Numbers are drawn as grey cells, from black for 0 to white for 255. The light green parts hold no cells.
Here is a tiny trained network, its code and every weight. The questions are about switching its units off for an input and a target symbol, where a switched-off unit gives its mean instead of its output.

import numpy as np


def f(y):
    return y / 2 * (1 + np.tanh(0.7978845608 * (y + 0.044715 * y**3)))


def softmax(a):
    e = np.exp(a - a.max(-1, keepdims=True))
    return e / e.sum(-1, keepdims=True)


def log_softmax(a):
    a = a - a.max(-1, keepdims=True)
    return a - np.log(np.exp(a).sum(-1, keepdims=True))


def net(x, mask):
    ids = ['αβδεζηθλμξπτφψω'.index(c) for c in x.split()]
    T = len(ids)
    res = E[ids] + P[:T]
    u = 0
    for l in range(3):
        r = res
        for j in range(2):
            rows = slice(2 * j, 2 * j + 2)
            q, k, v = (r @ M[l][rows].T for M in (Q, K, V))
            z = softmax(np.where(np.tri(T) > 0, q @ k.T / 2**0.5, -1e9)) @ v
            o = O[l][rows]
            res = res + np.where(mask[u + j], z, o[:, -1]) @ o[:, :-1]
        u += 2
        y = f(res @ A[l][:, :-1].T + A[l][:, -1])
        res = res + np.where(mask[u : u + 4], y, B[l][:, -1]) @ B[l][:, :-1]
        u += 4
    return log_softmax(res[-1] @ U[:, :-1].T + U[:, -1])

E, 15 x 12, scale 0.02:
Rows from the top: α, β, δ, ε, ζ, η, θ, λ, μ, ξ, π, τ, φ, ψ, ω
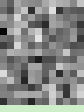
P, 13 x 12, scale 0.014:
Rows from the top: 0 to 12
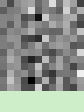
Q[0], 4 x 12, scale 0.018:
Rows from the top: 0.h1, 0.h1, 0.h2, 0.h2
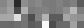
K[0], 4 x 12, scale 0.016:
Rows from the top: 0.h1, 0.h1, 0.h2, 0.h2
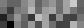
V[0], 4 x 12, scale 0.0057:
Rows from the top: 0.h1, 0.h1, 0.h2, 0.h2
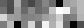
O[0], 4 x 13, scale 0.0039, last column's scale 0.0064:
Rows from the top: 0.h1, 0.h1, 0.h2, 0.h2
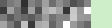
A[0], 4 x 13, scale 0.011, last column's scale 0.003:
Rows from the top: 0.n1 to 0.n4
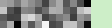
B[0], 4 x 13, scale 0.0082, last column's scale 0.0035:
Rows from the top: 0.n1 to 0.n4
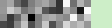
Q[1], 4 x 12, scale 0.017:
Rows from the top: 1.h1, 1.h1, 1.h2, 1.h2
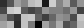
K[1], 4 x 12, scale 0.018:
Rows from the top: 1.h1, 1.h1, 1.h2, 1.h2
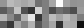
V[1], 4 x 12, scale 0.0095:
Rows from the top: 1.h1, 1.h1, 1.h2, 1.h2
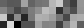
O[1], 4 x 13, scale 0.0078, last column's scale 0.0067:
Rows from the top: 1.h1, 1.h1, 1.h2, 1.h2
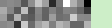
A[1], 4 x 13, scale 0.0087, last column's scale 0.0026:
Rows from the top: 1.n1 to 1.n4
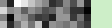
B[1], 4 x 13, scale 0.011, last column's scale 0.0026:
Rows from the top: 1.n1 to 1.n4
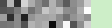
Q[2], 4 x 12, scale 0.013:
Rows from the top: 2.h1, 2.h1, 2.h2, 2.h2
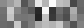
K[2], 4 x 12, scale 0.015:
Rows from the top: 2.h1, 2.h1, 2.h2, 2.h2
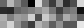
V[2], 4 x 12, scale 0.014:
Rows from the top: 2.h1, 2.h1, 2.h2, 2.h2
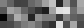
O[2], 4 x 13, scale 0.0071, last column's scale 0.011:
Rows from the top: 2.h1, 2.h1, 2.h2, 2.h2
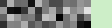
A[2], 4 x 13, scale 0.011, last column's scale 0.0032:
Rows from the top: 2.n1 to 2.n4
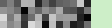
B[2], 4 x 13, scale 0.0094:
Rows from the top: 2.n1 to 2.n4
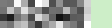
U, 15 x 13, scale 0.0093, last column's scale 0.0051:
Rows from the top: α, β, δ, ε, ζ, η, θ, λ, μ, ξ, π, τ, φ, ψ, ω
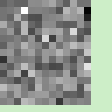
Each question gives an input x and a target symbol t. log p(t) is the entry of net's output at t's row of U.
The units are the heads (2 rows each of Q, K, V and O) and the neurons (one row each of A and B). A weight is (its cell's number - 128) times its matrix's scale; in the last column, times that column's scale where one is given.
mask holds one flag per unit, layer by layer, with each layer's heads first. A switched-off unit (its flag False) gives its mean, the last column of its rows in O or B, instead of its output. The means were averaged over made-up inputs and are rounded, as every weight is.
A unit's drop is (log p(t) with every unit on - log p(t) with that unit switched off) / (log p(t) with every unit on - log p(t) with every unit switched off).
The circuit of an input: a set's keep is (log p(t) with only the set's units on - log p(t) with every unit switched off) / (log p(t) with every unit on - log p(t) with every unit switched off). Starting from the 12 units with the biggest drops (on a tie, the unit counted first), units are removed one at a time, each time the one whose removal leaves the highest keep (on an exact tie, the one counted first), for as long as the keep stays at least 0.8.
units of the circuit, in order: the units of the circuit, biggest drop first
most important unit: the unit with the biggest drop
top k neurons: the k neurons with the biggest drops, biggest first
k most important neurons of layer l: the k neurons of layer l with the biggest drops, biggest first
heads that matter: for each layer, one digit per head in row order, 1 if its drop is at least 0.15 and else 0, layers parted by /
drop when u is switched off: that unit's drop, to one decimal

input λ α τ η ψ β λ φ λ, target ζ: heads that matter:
00 / 11 / 10
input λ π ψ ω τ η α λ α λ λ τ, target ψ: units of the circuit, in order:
2.h1
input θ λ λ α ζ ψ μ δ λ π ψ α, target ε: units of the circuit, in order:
1.h1, 0.n2
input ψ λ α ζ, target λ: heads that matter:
00 / 01 / 00
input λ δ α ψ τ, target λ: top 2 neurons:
2.n4, 0.n3
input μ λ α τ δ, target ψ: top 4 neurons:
2.n1, 1.n1, 0.n2, 2.n2
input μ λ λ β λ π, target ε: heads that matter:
00 / 10 / 01
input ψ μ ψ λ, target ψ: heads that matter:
00 / 01 / 10
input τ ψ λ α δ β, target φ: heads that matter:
00 / 10 / 10
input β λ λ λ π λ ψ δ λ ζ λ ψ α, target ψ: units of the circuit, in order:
2.h1, 2.n3, 1.h2
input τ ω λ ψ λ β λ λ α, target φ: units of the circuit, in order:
1.h1, 2.h1, 0.n2
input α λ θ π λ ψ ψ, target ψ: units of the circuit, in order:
2.n3, 2.h1, 0.n2
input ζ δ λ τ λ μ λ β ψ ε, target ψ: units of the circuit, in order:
2.n3, 2.h1
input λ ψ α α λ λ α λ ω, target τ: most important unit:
1.h1
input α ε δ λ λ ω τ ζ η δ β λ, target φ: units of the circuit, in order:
1.h1, 2.h1
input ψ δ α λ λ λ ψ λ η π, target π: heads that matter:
00 / 00 / 11
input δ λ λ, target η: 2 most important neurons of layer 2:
2.n1, 2.n2
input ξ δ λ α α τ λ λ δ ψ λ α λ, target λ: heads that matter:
00 / 01 / 10
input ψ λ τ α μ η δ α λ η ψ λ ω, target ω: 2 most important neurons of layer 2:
2.n2, 2.n4
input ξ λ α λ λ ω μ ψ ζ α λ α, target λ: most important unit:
1.h2
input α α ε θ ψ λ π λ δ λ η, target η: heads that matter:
00 / 01 / 01
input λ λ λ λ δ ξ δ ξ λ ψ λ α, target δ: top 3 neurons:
0.n2, 0.n4, 2.n3
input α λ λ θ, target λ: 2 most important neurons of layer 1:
1.n3, 1.n1
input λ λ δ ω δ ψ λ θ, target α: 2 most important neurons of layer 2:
2.n2, 2.n4
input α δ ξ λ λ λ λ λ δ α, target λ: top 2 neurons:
0.n2, 2.n4
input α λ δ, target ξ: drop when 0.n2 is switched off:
0.1
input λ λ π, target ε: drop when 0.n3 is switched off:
0.1
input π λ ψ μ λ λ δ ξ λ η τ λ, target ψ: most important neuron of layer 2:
2.n3
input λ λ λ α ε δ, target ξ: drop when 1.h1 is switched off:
0.0
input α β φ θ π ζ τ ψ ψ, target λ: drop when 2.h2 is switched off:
0.1
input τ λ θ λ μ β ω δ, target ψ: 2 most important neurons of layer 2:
2.n1, 2.n2
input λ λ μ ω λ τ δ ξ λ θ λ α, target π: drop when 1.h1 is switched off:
0.2
